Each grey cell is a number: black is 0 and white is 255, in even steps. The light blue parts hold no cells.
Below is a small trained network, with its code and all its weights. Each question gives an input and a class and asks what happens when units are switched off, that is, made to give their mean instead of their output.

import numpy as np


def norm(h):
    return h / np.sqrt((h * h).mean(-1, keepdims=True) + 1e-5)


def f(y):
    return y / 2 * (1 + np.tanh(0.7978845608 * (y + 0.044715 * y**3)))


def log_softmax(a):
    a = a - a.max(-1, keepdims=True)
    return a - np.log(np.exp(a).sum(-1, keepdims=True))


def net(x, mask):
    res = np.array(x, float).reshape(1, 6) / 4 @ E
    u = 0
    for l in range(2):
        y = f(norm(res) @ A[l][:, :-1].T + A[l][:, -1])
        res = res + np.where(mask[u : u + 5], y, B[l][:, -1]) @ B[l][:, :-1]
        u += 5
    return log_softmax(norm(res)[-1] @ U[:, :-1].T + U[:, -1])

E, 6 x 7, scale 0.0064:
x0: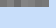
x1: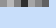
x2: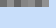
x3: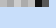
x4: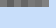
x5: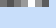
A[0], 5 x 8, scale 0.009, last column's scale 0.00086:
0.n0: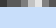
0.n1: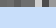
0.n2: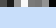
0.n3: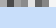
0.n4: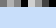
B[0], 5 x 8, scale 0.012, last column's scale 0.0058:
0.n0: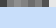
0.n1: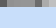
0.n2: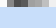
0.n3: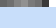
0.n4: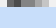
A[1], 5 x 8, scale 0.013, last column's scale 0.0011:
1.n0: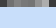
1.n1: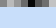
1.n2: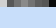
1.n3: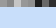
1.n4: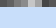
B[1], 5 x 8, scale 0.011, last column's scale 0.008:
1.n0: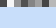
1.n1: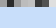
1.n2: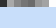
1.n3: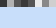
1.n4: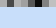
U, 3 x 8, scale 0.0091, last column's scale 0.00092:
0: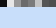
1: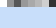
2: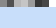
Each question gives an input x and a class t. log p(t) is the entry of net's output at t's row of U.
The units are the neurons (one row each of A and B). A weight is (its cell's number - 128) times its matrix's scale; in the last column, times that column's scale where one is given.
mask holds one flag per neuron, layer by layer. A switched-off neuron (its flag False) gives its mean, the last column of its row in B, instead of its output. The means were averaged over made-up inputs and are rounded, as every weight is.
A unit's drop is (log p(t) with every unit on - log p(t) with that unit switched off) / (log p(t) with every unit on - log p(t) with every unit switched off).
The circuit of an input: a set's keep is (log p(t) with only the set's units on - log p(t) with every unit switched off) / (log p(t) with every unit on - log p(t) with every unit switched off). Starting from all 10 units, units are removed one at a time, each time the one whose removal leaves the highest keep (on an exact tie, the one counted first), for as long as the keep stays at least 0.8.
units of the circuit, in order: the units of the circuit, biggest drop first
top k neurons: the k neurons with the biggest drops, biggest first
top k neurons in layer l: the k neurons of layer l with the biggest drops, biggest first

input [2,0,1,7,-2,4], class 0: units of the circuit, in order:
1.n3
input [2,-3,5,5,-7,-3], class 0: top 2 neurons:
1.n3; 0.n4
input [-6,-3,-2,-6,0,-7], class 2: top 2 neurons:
1.n1; 1.n3
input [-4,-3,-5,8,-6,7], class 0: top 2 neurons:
1.n3; 1.n1
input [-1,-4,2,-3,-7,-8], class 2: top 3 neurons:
1.n1; 0.n4; 0.n2
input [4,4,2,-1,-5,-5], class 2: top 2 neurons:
0.n2; 1.n1
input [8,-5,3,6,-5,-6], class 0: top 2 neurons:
1.n3; 0.n4
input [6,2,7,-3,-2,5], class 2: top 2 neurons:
1.n4; 0.n0
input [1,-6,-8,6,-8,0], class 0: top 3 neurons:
0.n4; 1.n2; 0.n3
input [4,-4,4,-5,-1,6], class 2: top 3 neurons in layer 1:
1.n4; 1.n3; 1.n2
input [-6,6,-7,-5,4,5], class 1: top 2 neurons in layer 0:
0.n4; 0.n3
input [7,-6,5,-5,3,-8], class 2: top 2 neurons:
1.n1; 0.n4
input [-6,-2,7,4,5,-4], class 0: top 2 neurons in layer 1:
1.n3; 1.n4
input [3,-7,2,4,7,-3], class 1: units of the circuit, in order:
0.n2
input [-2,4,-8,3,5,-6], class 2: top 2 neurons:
1.n1; 0.n2
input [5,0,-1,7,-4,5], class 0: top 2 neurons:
1.n3; 1.n1
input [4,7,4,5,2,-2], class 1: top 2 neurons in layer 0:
0.n4; 0.n0
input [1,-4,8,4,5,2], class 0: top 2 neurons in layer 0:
0.n4; 0.n3
